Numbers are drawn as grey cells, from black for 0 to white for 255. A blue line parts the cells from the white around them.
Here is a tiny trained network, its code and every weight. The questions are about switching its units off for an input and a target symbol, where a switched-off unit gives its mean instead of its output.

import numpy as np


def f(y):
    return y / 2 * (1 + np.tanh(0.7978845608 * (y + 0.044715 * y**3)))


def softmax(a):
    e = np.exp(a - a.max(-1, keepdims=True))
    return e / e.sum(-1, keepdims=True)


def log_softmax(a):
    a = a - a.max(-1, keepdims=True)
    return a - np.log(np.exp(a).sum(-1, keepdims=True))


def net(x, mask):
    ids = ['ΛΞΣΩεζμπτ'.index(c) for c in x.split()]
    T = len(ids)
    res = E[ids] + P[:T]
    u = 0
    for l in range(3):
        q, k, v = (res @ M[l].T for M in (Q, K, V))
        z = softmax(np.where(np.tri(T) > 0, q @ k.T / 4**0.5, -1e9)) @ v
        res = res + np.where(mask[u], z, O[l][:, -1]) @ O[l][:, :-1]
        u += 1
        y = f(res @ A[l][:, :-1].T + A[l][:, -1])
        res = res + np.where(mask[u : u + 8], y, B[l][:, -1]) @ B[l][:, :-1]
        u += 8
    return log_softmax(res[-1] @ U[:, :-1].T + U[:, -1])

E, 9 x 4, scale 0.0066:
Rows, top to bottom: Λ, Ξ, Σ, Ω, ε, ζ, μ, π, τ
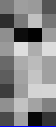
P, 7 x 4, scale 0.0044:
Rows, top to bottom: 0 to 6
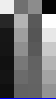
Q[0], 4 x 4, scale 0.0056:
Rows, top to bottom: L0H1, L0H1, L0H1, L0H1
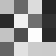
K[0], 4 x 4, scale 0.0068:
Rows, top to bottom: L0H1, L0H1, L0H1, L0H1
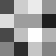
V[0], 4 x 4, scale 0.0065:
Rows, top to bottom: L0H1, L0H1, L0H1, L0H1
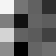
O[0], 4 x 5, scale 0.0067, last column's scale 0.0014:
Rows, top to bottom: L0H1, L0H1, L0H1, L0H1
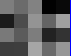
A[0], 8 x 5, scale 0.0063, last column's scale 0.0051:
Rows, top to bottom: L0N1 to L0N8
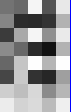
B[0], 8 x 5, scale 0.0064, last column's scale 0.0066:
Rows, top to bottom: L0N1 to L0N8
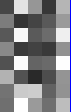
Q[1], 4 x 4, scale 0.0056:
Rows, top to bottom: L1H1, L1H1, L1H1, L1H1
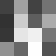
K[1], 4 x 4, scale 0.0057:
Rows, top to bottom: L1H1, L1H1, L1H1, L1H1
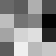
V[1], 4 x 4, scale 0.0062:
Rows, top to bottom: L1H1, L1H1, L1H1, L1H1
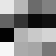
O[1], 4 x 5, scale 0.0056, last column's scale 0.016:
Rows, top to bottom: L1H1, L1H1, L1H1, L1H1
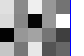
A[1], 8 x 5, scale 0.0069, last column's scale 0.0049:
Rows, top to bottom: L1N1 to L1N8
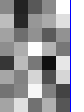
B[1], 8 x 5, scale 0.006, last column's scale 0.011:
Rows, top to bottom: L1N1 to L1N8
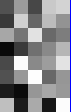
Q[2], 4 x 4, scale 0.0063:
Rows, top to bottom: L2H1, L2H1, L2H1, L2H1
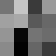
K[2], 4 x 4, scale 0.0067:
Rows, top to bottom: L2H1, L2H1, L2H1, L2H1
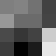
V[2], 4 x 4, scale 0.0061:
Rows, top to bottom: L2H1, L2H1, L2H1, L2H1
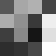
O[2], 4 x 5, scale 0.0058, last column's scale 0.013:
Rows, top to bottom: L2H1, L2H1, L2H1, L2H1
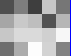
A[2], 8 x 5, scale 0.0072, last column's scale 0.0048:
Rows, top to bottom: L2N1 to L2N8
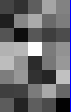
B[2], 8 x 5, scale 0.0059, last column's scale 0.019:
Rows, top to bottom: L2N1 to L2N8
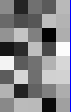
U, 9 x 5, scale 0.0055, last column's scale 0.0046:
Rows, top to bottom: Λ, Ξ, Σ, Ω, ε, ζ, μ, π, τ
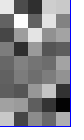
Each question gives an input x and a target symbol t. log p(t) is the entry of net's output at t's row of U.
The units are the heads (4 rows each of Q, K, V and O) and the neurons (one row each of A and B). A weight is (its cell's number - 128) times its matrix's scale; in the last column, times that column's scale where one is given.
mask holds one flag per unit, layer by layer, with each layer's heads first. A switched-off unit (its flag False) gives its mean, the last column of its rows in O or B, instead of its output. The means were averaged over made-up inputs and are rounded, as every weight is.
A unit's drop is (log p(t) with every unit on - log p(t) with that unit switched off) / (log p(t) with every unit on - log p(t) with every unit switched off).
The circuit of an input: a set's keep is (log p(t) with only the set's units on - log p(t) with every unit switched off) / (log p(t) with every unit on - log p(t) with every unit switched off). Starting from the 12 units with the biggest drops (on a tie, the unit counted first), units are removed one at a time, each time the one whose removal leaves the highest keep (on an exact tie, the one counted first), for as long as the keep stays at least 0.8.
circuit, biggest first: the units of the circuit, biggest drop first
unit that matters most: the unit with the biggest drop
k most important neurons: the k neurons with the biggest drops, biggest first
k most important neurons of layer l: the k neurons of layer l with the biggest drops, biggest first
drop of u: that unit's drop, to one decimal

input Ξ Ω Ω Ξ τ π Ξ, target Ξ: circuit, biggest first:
L2H1, L1H1, L2N4, L1N8
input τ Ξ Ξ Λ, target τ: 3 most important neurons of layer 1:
L1N1, L1N8, L1N5
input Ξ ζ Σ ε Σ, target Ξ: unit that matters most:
L1N5
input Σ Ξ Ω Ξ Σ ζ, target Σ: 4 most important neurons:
L1N5, L0N4, L1N8, L0N2
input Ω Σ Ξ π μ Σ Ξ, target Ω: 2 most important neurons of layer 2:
L2N1, L2N7
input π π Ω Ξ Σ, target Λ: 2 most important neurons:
L1N8, L1N2
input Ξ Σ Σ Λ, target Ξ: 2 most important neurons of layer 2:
L2N4, L2N6
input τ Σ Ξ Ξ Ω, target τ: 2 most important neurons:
L1N8, L1N1
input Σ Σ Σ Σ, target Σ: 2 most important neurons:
L1N1, L2N4
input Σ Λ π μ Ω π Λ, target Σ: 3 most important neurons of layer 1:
L1N5, L1N1, L1N8
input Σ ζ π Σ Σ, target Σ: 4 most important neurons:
L1N5, L1N1, L2N4, L0N5
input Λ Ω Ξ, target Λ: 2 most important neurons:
L0N4, L2N5
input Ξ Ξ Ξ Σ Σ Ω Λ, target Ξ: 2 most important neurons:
L1N8, L2N4
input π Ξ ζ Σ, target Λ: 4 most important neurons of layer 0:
L0N5, L0N3, L0N8, L0N2
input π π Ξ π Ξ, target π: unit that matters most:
L0H1
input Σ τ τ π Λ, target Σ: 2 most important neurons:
L1N1, L2N4
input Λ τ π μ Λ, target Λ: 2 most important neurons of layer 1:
L1N4, L1N7
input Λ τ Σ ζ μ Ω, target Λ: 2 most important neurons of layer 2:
L2N5, L2N4
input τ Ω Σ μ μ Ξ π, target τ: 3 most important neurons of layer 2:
L2N4, L2N5, L2N6
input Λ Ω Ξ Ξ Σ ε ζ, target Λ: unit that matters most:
L0H1
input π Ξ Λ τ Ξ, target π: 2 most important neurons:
L2N3, L2N8
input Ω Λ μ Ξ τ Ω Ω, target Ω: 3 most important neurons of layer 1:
L1N6, L1N7, L1N4
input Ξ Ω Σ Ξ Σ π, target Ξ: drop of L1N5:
0.1
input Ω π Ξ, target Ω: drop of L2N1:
0.1
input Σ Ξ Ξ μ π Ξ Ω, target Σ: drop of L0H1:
1.0
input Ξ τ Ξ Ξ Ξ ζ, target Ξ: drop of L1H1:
0.3
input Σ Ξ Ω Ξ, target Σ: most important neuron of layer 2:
L2N4
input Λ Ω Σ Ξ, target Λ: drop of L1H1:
0.5
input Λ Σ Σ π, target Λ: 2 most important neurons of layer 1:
L1N4, L1N7
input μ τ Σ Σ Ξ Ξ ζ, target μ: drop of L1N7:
0.2
